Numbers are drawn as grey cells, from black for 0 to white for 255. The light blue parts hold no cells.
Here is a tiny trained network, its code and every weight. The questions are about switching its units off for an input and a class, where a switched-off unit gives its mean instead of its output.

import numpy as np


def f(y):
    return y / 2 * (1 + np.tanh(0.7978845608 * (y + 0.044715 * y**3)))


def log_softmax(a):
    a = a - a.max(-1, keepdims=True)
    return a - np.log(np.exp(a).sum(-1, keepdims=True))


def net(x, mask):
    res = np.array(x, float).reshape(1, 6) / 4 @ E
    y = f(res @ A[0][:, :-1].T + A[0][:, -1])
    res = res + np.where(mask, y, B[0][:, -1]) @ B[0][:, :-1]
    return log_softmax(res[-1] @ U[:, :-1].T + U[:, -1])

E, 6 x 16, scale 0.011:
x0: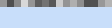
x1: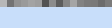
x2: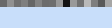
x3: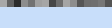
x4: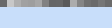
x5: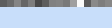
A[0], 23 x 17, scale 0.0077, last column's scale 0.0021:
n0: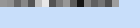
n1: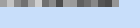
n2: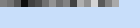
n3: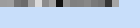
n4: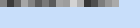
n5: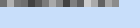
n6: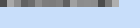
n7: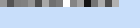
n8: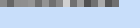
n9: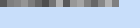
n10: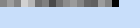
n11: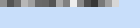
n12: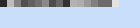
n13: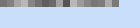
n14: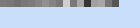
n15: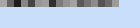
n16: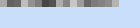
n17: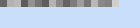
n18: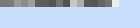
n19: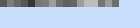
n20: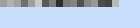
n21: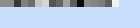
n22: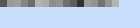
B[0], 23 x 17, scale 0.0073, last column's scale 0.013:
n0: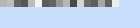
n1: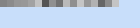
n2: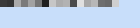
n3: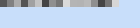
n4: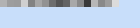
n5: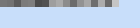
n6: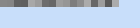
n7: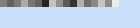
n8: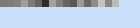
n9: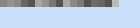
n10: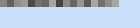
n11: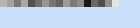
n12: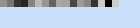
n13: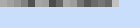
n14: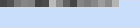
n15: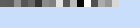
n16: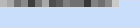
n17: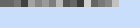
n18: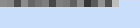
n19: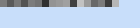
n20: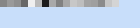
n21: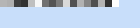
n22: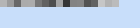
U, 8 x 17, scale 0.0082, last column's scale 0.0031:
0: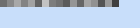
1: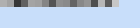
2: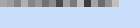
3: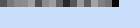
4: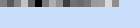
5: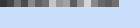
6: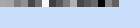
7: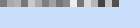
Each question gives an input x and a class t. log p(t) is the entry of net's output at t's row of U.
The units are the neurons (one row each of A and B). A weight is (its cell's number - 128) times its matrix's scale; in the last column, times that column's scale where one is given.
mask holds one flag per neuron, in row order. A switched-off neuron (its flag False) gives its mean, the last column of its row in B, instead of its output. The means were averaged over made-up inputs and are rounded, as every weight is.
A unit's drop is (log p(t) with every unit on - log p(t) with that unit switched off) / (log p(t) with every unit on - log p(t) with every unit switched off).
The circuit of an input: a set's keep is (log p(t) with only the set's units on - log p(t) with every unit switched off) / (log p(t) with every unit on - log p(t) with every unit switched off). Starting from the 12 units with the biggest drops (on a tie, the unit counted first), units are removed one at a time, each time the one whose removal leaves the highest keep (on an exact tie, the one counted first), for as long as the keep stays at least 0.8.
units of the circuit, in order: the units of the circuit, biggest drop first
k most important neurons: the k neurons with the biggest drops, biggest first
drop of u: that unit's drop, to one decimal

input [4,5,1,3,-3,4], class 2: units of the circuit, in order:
(n4)
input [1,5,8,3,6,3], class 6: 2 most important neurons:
(n21 n0)
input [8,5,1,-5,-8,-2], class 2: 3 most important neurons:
(n15 n17 n4)
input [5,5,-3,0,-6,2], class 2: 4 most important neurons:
(n15 n4 n11 n17)
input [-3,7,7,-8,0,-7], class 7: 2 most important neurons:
(n20 n21)
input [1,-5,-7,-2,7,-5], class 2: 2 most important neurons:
(n12 n15)
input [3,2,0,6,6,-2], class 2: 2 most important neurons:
(n12 n10)
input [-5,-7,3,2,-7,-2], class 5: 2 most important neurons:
(n2 n19)
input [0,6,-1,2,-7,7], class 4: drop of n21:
0.2
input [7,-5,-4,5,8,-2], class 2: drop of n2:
0.0
